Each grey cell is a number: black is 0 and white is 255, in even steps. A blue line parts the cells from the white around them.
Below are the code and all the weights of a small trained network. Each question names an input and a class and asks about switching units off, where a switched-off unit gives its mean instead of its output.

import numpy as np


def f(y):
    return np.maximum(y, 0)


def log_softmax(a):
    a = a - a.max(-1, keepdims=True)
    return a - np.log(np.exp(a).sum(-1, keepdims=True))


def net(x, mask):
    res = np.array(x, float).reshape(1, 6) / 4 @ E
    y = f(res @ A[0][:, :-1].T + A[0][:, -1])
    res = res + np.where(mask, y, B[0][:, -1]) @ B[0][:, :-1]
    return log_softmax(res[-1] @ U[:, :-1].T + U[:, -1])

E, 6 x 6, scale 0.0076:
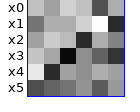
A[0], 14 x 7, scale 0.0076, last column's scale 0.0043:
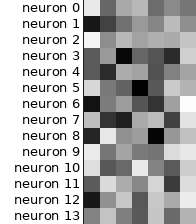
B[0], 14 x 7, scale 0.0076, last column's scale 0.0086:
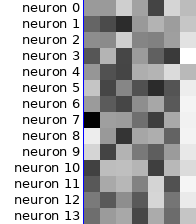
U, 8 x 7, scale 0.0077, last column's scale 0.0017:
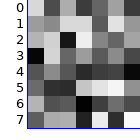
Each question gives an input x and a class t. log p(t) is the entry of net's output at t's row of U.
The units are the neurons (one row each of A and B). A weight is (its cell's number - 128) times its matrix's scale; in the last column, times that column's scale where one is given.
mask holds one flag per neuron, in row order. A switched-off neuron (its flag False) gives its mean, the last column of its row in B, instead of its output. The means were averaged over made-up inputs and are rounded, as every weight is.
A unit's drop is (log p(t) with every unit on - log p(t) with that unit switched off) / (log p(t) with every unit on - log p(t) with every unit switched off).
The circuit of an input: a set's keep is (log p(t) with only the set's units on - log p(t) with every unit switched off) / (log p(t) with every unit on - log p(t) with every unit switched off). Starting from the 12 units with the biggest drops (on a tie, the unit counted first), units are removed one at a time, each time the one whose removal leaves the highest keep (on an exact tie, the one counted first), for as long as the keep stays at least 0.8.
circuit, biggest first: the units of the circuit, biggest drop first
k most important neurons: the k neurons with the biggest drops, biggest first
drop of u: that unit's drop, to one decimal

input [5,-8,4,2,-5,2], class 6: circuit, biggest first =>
[neuron 5; neuron 10]
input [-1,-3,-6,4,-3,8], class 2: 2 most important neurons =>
[neuron 3; neuron 8]
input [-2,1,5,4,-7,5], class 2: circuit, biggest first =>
[neuron 8]
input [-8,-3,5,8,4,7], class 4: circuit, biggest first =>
[neuron 3; neuron 7; neuron 5]
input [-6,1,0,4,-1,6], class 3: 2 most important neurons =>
[neuron 7; neuron 5]
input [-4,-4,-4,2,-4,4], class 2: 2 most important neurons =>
[neuron 3; neuron 8]
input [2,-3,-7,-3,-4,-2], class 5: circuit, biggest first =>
[neuron 4; neuron 1]
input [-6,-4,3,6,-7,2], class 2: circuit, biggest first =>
[neuron 8; neuron 3]
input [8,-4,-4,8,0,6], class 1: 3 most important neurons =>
[neuron 10; neuron 0; neuron 9]
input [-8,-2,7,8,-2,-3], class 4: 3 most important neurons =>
[neuron 3; neuron 5; neuron 12]
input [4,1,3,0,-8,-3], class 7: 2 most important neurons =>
[neuron 11; neuron 13]
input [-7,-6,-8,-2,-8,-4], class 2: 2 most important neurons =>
[neuron 3; neuron 8]
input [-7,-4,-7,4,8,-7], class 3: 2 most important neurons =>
[neuron 7; neuron 10]
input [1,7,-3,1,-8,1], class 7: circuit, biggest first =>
[neuron 11]
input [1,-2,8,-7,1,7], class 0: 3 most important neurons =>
[neuron 9; neuron 5; neuron 3]
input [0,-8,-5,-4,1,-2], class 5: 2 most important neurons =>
[neuron 4; neuron 1]
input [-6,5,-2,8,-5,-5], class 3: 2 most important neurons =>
[neuron 7; neuron 3]
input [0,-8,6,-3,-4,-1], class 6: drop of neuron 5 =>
0.2
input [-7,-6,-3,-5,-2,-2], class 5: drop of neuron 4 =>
0.1
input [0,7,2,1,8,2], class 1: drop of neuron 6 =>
0.0
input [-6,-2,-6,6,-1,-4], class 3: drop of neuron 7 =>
0.2
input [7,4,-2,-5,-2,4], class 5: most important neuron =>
[neuron 4]
